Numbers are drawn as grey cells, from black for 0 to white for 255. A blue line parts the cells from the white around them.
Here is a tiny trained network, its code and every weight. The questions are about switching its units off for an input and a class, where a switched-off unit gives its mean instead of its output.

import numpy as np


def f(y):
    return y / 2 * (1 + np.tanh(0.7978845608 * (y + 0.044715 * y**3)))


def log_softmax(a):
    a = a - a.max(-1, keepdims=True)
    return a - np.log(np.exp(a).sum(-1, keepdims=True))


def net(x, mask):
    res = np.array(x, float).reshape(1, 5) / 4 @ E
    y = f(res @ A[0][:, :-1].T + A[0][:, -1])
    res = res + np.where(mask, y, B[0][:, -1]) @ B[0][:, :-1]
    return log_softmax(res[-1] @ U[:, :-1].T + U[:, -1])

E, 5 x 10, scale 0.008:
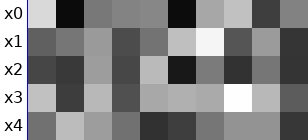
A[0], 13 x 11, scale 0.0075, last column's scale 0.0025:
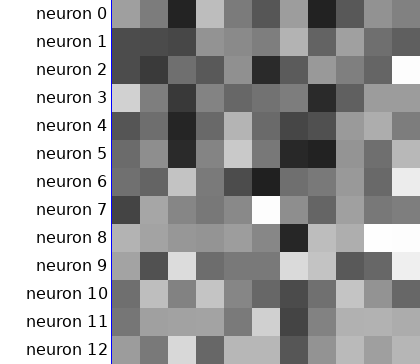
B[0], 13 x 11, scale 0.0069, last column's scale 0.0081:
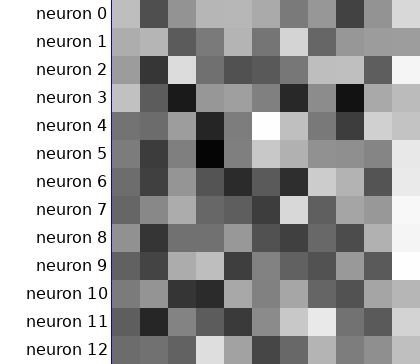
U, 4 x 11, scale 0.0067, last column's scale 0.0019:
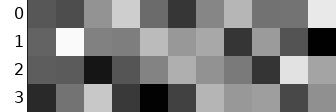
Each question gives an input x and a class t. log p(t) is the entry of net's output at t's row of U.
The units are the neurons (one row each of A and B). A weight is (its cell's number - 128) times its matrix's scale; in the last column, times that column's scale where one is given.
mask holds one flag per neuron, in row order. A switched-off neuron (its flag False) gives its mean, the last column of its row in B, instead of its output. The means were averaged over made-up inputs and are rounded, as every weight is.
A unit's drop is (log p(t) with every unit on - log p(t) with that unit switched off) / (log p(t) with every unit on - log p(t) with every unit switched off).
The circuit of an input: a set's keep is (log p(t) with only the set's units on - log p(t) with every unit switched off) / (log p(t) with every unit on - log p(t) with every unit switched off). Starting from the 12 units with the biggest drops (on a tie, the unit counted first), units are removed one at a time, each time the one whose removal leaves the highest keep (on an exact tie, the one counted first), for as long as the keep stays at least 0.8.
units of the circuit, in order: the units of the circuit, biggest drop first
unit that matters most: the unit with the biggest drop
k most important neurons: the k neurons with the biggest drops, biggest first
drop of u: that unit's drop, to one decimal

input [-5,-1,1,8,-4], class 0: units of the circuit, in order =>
[neuron 12]
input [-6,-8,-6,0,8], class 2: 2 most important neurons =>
[neuron 10; neuron 8]
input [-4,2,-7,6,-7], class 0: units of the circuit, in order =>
[neuron 12; neuron 4]
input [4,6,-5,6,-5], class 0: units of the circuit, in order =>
[neuron 12; neuron 5]
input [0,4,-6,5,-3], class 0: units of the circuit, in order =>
[neuron 12; neuron 5]
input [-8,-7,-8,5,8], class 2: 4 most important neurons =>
[neuron 10; neuron 8; neuron 2; neuron 6]
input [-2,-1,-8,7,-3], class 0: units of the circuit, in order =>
[neuron 12; neuron 4]
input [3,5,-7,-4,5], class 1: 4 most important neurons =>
[neuron 2; neuron 6; neuron 11; neuron 8]
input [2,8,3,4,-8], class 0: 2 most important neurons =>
[neuron 5; neuron 12]
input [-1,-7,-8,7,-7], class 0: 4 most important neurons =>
[neuron 12; neuron 4; neuron 5; neuron 11]
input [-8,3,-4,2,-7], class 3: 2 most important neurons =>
[neuron 7; neuron 11]
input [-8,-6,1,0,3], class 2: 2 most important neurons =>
[neuron 10; neuron 2]
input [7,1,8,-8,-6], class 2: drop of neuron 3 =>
0.1
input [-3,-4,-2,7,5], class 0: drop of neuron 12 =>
0.3
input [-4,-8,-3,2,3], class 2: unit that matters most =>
neuron 10
